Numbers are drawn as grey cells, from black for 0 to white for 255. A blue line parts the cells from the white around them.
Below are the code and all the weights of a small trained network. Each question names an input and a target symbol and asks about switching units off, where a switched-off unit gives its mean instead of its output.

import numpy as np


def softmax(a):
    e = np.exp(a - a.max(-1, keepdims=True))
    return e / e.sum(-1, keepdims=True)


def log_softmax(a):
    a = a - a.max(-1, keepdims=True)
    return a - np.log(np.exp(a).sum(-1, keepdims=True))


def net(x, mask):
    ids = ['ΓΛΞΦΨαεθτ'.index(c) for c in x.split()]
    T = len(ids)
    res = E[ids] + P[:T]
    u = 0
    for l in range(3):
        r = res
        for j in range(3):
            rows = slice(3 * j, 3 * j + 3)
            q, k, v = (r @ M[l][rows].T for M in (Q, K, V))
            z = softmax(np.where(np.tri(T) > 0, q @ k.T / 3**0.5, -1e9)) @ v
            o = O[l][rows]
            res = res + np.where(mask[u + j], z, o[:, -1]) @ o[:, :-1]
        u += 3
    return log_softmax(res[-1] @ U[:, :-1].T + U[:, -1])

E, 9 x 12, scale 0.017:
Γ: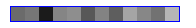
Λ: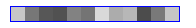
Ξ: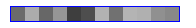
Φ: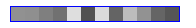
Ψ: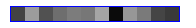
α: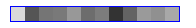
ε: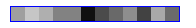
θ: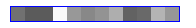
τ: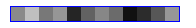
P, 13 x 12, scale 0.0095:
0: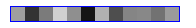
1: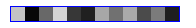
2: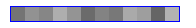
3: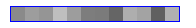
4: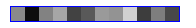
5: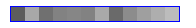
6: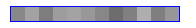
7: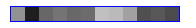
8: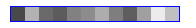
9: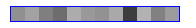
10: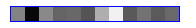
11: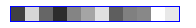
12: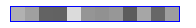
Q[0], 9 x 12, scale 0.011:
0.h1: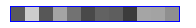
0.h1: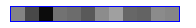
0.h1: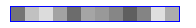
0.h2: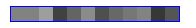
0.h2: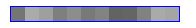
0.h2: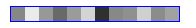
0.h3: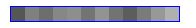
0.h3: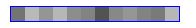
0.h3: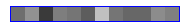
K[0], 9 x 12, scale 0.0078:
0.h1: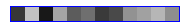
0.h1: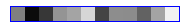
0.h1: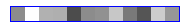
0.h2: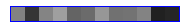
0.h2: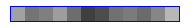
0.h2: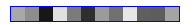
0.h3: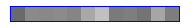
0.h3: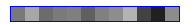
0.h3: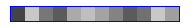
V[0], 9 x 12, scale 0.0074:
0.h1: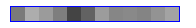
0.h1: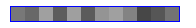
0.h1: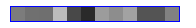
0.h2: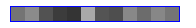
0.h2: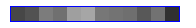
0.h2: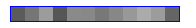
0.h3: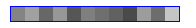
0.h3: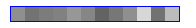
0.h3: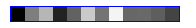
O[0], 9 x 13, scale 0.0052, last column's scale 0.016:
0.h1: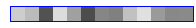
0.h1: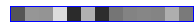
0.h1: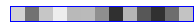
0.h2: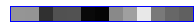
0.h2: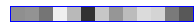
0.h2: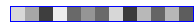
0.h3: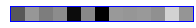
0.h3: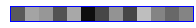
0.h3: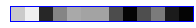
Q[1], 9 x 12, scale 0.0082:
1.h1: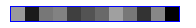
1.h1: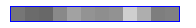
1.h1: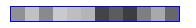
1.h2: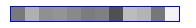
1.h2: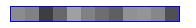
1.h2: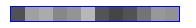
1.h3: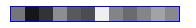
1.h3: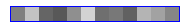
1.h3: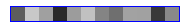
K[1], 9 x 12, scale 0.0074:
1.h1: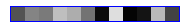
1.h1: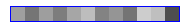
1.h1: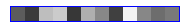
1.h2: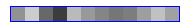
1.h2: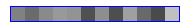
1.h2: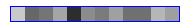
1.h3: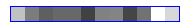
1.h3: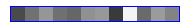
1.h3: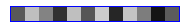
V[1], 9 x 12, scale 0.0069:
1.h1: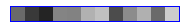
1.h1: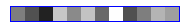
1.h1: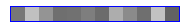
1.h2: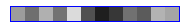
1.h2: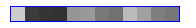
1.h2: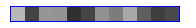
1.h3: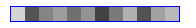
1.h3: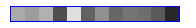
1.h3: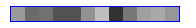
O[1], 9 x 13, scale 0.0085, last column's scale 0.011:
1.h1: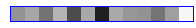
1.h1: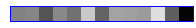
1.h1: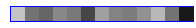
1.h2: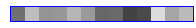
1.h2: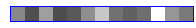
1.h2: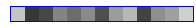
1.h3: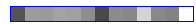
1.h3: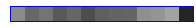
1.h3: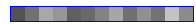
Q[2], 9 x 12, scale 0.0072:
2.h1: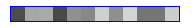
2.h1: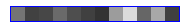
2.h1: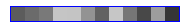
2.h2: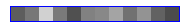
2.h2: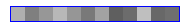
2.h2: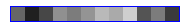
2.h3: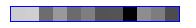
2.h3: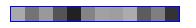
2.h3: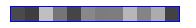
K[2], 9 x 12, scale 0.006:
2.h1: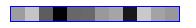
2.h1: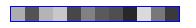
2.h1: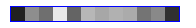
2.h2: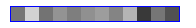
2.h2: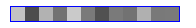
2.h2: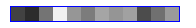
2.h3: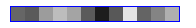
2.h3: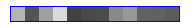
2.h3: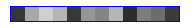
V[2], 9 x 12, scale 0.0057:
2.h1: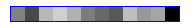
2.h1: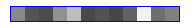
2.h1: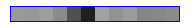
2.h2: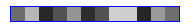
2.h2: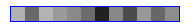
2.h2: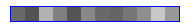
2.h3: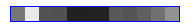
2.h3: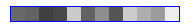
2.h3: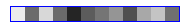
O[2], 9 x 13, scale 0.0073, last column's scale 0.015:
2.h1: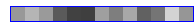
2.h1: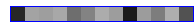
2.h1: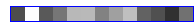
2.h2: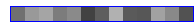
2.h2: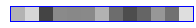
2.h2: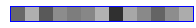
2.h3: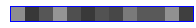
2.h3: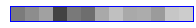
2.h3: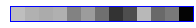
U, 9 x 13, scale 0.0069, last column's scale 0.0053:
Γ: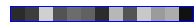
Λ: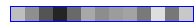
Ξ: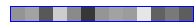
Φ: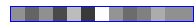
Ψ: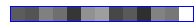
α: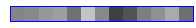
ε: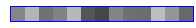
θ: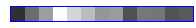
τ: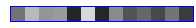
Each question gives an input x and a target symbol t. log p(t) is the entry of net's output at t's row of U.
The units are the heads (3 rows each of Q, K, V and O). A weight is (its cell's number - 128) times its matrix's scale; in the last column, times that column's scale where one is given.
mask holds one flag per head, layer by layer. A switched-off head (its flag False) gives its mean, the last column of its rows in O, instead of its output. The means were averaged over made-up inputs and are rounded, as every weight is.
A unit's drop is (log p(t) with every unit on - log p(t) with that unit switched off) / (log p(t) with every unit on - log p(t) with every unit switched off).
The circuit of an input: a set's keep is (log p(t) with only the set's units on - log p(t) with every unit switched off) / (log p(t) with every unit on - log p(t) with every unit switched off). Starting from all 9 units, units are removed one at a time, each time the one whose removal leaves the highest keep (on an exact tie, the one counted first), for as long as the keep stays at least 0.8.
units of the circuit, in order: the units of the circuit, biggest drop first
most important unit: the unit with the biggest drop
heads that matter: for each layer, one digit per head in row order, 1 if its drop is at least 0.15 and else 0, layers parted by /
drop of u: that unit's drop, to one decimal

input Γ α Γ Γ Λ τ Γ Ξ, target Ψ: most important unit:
2.h3
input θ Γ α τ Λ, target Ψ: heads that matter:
000 / 000 / 001
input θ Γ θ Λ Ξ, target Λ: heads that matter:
000 / 100 / 100
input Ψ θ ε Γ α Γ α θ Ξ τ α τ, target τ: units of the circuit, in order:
(0.h3; 1.h2)
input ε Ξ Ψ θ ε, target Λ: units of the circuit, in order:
(1.h1; 0.h3)
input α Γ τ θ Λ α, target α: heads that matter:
100 / 010 / 010
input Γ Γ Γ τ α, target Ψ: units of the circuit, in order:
(2.h3; 1.h1)
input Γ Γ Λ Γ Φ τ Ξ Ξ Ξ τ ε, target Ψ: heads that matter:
000 / 100 / 001
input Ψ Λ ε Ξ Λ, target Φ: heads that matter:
000 / 100 / 000
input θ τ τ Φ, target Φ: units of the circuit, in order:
(1.h2; 1.h1)
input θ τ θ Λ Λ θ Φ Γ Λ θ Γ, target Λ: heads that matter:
000 / 100 / 000
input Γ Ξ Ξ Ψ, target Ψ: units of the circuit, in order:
(1.h3; 2.h3)
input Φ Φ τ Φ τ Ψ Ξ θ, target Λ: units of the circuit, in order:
(1.h1; 2.h1)
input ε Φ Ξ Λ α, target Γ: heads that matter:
001 / 001 / 000
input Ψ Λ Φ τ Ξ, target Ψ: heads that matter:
000 / 100 / 001
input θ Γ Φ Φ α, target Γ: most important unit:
1.h3
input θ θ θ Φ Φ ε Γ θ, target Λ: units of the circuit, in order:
(2.h1; 1.h1)
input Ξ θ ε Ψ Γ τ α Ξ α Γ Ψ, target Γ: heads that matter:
011 / 010 / 000
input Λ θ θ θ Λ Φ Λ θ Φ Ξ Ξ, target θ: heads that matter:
000 / 001 / 100
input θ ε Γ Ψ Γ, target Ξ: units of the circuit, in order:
(0.h2)
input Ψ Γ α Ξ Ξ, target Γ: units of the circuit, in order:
(1.h3; 0.h3)
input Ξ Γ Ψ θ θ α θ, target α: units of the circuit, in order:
(2.h1; 1.h2; 2.h3)
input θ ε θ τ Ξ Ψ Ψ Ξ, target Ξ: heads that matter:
010 / 000 / 000
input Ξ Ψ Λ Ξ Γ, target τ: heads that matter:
110 / 100 / 100
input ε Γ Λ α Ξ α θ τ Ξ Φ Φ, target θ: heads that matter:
100 / 000 / 100
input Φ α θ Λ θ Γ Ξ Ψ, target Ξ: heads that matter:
010 / 000 / 000
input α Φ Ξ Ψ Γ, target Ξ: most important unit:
0.h3
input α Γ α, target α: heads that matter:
000 / 010 / 010
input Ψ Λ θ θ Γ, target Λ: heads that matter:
000 / 100 / 101
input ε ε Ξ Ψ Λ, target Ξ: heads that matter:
111 / 001 / 000
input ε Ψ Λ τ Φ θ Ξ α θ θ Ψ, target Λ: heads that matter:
000 / 100 / 000
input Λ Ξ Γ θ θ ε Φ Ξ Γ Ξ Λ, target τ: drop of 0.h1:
0.5
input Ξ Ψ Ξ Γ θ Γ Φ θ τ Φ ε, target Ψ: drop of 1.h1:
0.1
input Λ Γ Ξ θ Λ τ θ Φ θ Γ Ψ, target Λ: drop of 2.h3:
0.0
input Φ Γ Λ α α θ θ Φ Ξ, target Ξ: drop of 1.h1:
0.2
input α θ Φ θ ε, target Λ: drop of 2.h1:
0.2
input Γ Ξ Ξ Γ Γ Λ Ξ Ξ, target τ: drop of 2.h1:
0.2
